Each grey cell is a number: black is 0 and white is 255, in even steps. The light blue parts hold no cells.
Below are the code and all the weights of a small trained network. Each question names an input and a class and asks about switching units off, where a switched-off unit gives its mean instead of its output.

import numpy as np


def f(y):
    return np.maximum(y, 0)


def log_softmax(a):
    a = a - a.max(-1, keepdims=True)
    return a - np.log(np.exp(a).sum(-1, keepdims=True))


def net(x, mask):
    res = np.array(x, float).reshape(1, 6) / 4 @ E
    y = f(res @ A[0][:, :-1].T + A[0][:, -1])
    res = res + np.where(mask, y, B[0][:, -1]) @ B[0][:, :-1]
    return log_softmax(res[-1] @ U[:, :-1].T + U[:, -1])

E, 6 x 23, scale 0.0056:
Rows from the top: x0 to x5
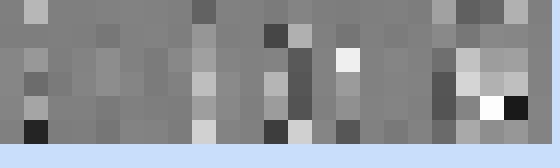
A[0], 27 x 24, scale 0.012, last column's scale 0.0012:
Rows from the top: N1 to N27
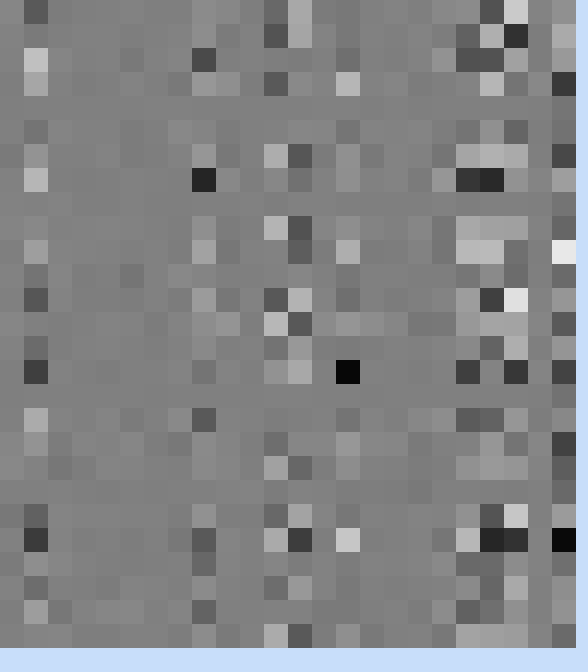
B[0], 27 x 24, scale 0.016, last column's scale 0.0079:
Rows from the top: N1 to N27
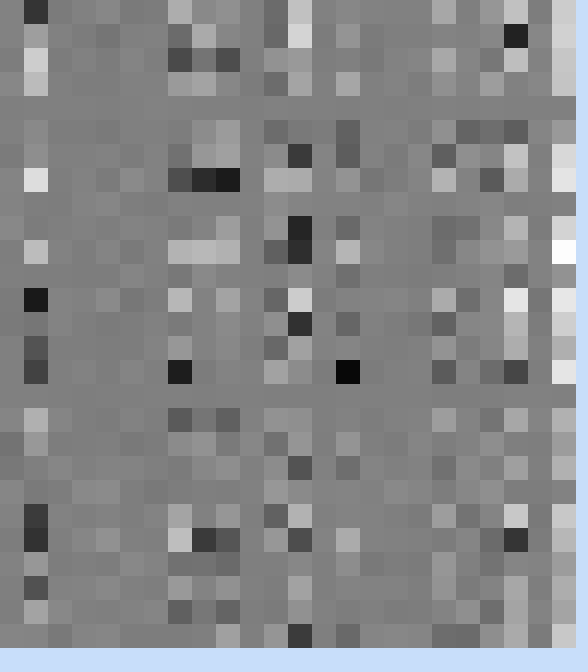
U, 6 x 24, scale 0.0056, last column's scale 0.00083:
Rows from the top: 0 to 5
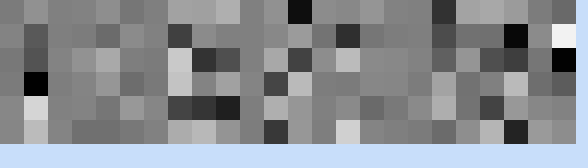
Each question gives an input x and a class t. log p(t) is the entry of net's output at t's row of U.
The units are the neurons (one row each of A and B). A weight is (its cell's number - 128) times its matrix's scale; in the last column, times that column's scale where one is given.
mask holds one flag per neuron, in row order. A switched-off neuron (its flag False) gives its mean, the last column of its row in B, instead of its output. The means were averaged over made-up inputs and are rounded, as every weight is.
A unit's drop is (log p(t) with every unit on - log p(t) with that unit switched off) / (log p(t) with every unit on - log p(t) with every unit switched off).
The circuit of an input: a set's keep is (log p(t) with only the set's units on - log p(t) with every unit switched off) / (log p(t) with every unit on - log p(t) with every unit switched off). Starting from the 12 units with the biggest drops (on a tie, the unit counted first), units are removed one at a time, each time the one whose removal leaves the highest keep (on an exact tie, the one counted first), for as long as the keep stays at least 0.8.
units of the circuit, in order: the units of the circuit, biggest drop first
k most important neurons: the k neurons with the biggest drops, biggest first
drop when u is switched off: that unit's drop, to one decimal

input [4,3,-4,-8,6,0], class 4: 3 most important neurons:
(N8, N3, N18)
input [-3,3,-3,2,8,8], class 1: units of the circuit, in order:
(N16)
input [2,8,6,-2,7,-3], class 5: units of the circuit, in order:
(N4, N2)
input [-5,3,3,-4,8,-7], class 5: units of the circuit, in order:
(N2, N4)
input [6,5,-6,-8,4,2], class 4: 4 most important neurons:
(N8, N3, N18, N26)
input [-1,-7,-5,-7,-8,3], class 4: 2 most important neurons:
(N8, N3)
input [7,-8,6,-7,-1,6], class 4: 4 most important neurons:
(N8, N3, N11, N18)
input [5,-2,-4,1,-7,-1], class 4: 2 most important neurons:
(N8, N3)
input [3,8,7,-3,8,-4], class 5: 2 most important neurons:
(N4, N2)
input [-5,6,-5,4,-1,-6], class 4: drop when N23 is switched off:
0.1
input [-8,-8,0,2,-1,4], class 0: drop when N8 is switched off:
0.1
